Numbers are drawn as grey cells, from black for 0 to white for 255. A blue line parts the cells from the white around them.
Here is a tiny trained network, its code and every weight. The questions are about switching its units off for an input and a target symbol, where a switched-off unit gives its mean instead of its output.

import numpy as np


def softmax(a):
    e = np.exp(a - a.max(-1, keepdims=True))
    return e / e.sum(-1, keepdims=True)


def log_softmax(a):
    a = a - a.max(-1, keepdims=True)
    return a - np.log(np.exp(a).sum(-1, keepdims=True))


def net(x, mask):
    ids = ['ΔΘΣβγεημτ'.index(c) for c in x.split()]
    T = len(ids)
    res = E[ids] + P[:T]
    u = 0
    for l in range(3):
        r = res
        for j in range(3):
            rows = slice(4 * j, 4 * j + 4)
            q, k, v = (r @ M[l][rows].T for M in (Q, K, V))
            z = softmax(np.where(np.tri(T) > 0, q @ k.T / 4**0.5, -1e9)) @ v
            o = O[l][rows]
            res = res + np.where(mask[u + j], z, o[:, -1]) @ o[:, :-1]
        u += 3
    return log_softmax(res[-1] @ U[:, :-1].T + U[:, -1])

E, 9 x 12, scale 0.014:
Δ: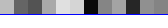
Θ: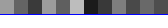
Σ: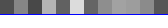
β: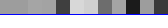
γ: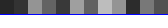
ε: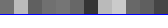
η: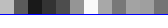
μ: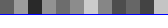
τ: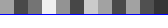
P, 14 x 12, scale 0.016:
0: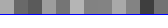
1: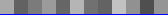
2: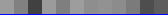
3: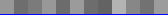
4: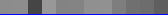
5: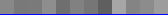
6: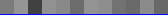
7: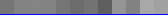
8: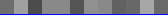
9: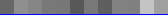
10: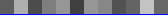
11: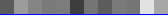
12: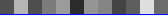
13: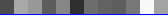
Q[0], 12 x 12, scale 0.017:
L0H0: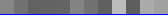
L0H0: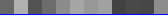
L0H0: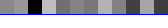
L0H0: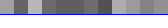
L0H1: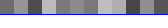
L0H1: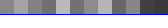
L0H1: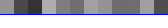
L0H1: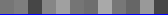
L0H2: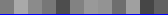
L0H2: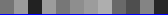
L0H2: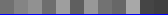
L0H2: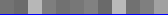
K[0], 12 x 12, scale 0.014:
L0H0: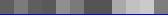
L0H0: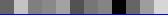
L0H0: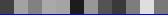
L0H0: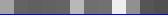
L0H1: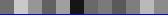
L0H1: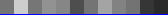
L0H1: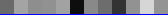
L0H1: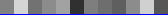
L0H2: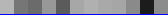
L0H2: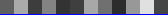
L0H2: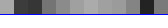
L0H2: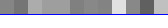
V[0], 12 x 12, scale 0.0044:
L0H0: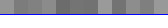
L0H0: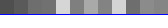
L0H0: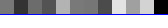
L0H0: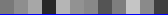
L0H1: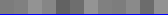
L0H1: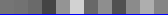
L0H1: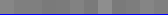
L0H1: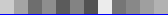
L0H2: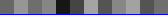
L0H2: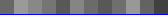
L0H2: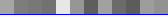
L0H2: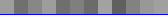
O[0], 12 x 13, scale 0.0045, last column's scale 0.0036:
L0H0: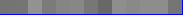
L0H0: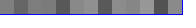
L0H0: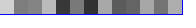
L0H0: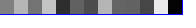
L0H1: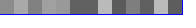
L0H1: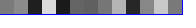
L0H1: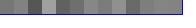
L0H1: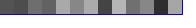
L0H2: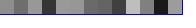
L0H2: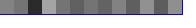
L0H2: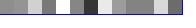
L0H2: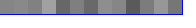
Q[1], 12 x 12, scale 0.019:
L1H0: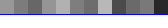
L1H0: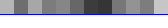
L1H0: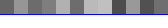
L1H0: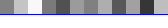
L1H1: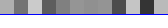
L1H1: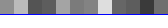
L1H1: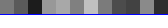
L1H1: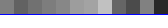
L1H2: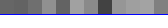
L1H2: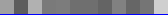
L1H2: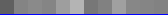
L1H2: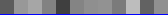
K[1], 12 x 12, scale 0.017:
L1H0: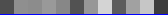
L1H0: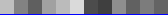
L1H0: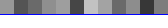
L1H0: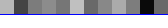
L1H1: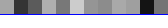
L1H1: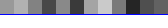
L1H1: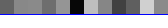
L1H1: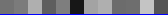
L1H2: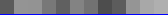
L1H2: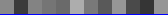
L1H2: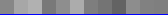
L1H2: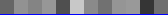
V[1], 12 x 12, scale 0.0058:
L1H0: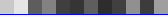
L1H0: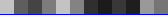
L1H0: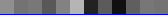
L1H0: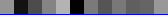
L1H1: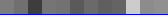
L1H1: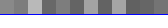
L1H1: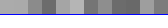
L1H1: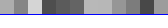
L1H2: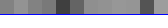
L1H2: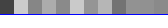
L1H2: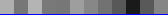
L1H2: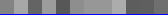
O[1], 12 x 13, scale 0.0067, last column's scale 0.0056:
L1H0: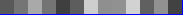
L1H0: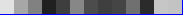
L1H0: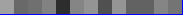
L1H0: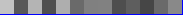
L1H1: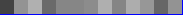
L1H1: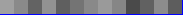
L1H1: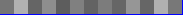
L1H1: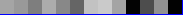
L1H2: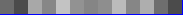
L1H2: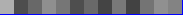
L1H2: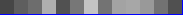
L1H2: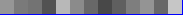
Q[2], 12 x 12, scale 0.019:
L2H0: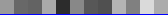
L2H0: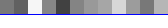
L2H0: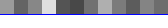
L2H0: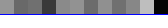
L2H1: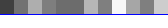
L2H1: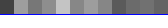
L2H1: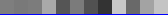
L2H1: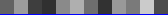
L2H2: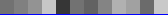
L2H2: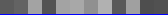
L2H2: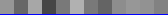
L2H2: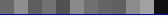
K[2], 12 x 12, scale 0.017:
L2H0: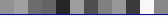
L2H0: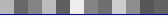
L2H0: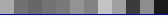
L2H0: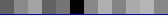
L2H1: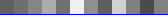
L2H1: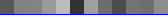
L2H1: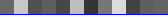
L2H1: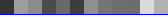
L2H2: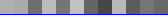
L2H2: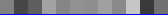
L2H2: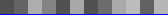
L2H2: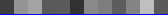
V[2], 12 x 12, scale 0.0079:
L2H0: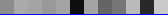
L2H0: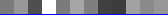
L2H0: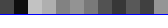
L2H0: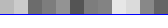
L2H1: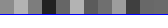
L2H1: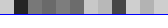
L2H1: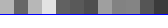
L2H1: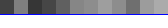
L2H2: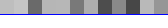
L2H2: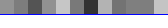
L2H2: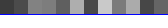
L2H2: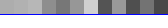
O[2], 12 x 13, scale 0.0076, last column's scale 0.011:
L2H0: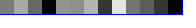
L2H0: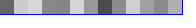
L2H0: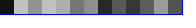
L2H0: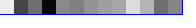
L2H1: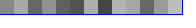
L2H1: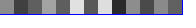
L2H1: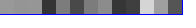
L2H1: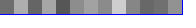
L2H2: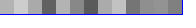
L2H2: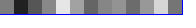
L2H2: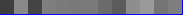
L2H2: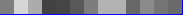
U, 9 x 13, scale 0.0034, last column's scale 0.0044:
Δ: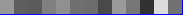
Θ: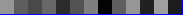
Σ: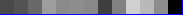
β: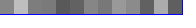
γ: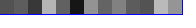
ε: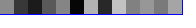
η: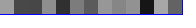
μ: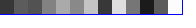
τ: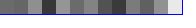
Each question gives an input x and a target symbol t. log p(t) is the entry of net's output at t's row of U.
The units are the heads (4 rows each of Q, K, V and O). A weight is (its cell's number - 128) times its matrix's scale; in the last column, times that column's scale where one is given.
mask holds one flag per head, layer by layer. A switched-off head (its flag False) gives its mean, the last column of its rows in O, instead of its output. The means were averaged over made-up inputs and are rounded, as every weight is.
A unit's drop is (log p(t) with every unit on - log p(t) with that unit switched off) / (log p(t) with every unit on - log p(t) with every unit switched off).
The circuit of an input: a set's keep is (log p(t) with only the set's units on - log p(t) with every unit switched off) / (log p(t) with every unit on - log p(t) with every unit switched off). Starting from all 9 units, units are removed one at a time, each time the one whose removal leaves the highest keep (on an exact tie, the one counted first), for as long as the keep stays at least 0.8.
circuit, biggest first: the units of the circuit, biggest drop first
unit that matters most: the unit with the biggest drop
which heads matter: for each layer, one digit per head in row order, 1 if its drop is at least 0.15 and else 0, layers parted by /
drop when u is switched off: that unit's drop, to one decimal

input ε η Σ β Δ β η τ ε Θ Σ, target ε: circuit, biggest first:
(L2H0 L2H1)
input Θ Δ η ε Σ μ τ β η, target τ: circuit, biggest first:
(L1H0 L2H1 L1H1 L0H1)
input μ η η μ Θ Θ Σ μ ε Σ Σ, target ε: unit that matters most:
L1H2
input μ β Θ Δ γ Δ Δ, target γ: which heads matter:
000 / 000 / 100
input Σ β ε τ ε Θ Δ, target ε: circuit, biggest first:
(L2H1 L2H0)
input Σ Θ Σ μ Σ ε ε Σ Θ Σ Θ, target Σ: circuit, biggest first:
(L1H1 L2H0 L1H0)
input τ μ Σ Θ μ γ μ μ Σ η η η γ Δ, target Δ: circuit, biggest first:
(L2H2 L0H2)
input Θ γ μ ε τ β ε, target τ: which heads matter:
000 / 100 / 010
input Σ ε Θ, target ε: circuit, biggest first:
(L2H1 L2H0)
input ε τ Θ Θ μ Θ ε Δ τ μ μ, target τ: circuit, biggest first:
(L1H0 L2H1)
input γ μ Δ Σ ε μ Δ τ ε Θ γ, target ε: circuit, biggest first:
(L1H0 L2H0 L2H1)
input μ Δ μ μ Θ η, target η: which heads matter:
000 / 000 / 110
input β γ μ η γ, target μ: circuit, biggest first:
(L0H0 L2H0 L2H1)
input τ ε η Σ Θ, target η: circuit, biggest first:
(L2H1 L2H0)
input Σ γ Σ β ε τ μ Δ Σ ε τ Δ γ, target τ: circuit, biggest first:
(L2H1 L1H0)
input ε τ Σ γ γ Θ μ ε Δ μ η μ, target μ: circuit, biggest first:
(L2H0 L2H1)
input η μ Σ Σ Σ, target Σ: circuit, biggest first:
(L2H0 L1H1 L1H0)
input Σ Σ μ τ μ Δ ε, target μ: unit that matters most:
L0H0
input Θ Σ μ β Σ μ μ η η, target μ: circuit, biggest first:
(L0H0 L2H0 L2H1 L1H0)
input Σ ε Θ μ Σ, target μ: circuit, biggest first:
(L2H0 L0H0)
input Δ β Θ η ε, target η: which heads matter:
000 / 000 / 110
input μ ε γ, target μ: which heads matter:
100 / 000 / 100
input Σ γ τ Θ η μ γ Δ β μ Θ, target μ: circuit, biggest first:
(L2H0 L2H1)
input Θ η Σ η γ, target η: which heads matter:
000 / 100 / 110
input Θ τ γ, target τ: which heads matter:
000 / 000 / 010
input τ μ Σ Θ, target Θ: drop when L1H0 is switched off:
1.1
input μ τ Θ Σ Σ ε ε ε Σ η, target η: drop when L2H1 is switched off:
0.6
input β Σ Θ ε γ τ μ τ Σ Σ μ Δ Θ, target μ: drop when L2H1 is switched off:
0.3
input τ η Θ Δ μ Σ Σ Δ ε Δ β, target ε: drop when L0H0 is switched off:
0.0
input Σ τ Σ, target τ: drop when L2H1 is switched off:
1.0
